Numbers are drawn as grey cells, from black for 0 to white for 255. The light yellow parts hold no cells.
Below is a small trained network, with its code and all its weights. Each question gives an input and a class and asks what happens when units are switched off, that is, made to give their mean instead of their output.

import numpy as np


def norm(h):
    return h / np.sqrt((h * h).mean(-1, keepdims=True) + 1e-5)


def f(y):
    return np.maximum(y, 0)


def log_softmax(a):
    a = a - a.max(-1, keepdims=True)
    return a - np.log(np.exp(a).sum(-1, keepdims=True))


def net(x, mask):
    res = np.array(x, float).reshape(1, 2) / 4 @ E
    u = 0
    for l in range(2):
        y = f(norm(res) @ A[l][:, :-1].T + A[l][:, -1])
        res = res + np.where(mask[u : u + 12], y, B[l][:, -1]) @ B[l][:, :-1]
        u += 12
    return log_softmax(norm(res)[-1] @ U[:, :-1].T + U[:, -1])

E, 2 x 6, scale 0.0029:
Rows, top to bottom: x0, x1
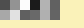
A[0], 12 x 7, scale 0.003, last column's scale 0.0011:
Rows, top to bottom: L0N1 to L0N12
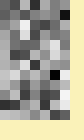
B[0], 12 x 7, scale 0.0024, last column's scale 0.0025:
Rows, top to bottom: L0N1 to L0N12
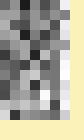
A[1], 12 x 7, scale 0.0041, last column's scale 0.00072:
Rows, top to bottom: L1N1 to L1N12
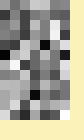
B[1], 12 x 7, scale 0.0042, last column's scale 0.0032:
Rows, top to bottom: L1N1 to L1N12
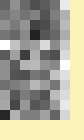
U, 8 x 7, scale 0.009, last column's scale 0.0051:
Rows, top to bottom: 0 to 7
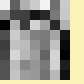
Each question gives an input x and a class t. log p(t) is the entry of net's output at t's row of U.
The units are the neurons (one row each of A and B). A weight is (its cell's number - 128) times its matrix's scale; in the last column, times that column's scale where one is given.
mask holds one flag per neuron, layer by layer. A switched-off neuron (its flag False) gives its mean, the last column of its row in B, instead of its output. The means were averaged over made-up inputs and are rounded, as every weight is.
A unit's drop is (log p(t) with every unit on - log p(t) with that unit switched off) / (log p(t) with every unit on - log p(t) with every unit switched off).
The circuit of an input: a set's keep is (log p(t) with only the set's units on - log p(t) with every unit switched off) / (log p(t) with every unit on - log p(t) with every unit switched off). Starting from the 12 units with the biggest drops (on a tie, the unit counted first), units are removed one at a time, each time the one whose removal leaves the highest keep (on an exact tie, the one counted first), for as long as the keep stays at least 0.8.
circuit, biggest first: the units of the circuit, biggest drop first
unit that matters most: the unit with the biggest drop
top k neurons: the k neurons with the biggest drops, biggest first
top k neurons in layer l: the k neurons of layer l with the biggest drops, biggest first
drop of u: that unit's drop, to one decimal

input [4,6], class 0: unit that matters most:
L1N7
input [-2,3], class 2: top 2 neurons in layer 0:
L0N10, L0N9
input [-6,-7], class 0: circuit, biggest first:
L1N5, L0N11
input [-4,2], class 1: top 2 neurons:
L0N11, L1N11
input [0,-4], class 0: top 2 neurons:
L0N10, L1N5
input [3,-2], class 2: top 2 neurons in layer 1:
L1N12, L1N11
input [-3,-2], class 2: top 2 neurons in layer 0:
L0N6, L0N11
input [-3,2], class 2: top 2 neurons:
L0N9, L0N6
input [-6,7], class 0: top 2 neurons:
L1N7, L1N11
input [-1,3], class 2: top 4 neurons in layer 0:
L0N10, L0N8, L0N4, L0N9
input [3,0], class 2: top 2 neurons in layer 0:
L0N7, L0N6
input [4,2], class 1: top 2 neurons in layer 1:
L1N10, L1N6
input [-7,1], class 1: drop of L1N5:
0.0
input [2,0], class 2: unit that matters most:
L1N12
